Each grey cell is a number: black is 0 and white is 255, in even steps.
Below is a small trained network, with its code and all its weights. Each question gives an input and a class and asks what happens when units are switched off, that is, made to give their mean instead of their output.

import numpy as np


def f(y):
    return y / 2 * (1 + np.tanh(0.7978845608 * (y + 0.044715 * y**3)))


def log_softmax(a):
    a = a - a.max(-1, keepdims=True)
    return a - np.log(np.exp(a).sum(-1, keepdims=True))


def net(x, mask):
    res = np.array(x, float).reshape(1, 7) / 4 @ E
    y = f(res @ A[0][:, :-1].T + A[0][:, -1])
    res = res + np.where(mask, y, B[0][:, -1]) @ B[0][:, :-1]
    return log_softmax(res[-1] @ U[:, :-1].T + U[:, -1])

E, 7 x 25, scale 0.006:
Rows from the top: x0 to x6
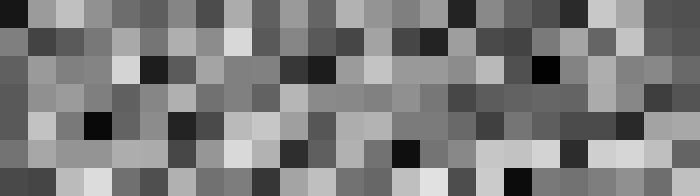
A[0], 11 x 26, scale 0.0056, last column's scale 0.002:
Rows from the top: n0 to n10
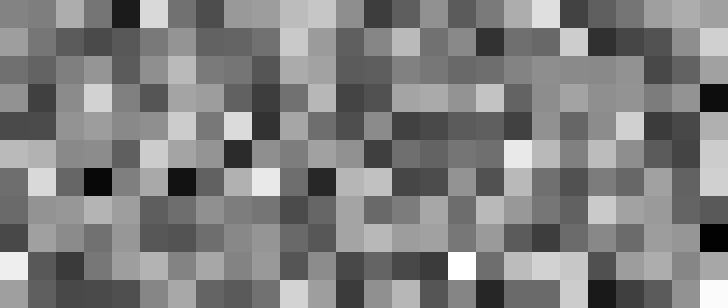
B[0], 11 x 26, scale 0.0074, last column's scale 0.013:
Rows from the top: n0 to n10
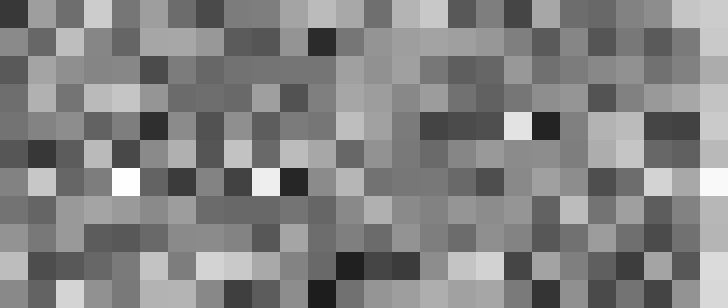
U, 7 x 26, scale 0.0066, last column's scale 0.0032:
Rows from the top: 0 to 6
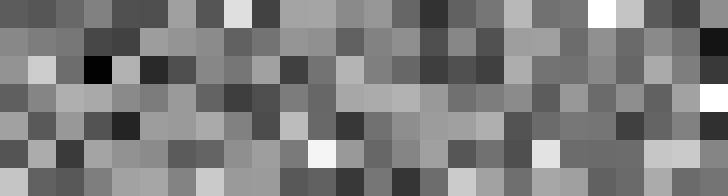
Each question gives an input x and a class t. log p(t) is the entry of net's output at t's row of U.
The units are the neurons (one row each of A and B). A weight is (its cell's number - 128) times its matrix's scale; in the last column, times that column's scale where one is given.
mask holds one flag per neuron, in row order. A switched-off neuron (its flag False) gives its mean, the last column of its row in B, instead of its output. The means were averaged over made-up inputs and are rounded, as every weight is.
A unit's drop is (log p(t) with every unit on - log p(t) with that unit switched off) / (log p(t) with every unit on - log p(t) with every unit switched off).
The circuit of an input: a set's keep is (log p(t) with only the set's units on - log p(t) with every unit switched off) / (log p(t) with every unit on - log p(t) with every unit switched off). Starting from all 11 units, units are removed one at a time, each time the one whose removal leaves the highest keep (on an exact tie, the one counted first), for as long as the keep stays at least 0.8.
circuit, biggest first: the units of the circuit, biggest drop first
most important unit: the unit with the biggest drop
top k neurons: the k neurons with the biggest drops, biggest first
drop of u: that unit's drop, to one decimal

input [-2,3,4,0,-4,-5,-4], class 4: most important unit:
n6
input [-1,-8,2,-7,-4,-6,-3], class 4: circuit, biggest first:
[n6 n4]
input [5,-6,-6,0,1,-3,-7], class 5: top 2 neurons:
[n0 n6]
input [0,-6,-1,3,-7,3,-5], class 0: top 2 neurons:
[n5 n6]
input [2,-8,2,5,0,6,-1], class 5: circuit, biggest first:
[n10 n4]
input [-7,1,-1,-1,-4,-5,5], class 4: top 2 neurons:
[n9 n6]
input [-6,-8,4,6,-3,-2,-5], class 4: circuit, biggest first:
[n6 n3]
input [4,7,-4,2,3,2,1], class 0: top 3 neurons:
[n4 n6 n3]
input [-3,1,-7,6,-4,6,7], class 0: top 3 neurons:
[n4 n6 n5]
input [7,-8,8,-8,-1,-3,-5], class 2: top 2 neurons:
[n6 n10]
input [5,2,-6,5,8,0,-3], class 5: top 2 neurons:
[n0 n6]
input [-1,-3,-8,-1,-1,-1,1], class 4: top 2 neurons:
[n6 n10]
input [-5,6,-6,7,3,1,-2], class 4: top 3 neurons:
[n9 n10 n1]
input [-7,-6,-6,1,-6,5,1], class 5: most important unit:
n0
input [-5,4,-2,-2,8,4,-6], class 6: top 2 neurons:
[n9 n4]
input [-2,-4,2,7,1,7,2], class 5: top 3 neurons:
[n10 n4 n1]
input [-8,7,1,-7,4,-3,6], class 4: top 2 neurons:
[n6 n10]
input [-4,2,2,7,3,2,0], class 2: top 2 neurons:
[n9 n0]
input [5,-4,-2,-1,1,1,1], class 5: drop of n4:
0.2
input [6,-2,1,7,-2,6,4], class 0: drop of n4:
0.1
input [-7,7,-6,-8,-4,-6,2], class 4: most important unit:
n10
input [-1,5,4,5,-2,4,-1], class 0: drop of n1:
0.0
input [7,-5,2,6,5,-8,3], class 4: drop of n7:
0.1
